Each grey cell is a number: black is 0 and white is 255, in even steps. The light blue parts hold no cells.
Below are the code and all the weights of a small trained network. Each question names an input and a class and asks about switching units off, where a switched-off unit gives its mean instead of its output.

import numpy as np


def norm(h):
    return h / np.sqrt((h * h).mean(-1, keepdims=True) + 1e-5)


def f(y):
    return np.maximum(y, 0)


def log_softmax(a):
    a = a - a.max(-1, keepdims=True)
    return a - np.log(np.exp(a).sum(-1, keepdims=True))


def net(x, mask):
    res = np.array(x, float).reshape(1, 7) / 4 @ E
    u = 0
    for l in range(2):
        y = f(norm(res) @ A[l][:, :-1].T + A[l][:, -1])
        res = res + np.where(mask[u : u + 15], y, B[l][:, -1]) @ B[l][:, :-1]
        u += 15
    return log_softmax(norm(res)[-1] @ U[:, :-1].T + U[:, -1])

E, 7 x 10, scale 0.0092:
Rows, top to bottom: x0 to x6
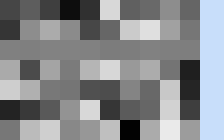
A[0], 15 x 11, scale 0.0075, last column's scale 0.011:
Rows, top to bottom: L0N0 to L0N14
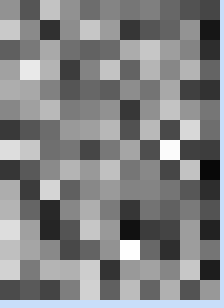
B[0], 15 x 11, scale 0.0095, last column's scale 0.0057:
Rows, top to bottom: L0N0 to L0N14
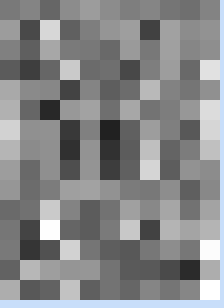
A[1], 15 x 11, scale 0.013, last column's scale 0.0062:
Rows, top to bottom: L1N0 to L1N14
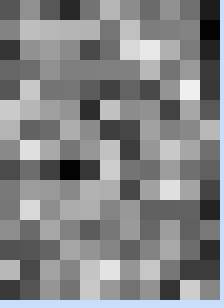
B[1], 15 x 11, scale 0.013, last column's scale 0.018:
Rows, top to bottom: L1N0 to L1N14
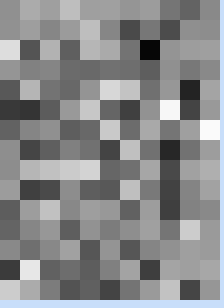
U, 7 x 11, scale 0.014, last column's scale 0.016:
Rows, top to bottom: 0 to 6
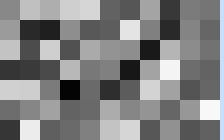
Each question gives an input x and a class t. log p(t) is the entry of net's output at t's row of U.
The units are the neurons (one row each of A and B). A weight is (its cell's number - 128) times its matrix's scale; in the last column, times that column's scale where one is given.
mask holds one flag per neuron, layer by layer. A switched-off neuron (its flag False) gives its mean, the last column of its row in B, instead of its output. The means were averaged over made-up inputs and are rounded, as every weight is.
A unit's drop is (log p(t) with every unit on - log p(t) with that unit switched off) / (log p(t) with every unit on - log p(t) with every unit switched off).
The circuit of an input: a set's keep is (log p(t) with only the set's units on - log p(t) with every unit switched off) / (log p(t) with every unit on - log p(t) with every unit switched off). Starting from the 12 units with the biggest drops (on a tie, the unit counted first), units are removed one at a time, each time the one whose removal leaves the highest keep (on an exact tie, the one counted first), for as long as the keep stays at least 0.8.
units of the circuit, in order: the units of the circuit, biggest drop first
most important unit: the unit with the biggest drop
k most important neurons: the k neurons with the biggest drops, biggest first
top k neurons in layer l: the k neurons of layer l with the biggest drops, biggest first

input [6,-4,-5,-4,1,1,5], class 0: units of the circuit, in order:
(L1N8)
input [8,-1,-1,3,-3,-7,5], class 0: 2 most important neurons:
(L1N8, L0N14)
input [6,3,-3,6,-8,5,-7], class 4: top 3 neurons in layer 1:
(L1N14, L1N9, L1N7)
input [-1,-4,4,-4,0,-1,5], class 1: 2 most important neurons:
(L1N9, L0N12)
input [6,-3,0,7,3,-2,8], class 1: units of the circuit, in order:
(L1N9, L1N7)
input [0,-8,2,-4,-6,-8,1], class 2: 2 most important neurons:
(L0N11, L0N1)
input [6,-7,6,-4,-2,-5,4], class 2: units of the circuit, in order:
(L0N11, L1N6)
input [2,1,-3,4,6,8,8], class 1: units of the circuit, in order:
(L1N9, L1N7, L0N12)
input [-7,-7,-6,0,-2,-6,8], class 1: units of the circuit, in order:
(L1N7, L1N9)
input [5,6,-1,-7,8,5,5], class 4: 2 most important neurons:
(L0N7, L1N13)
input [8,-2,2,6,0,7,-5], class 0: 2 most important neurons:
(L1N8, L0N12)
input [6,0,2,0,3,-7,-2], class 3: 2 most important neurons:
(L1N5, L0N12)
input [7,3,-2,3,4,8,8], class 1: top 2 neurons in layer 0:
(L0N12, L0N3)
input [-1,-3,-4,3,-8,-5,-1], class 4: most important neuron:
(L1N14)
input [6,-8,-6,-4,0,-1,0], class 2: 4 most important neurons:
(L0N11, L1N6, L0N1, L1N13)
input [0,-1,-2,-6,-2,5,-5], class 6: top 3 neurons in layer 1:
(L1N4, L1N5, L1N9)
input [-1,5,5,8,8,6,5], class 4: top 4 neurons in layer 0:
(L0N7, L0N12, L0N3, L0N4)
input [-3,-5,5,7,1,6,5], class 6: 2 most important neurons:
(L1N13, L0N12)
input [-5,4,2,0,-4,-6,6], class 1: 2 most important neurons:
(L1N7, L1N9)
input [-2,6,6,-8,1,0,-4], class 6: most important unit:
L1N4
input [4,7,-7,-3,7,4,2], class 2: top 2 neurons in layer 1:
(L1N2, L1N14)
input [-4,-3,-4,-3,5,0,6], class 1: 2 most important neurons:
(L1N7, L1N9)
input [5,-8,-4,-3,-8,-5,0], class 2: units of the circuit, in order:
(L0N11, L1N6)
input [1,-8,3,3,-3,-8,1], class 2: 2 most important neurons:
(L0N11, L0N1)
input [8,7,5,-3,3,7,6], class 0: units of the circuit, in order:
(L1N8, L0N12)
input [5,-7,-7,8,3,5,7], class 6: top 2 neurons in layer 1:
(L1N13, L1N2)
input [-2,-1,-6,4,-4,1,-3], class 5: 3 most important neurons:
(L1N6, L0N14, L1N4)
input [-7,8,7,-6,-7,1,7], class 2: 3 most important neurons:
(L1N2, L1N8, L0N14)
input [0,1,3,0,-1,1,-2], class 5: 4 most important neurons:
(L1N6, L1N5, L0N3, L0N5)
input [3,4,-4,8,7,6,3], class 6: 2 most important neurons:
(L1N13, L0N12)
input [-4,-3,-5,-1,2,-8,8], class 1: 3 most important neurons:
(L1N7, L1N9, L0N14)
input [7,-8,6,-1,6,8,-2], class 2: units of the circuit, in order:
(L0N11)
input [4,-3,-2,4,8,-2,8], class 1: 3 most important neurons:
(L1N7, L1N9, L0N6)
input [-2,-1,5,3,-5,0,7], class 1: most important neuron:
(L1N9)
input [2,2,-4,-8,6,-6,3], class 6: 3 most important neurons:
(L1N4, L0N14, L0N6)
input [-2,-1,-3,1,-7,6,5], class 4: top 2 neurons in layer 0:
(L0N12, L0N3)
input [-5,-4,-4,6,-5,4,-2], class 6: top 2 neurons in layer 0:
(L0N12, L0N3)
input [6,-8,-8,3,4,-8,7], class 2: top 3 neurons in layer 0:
(L0N11, L0N14, L0N1)
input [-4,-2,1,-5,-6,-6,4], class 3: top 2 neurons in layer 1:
(L1N5, L1N8)
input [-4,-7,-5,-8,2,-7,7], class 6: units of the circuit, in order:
(L1N4)
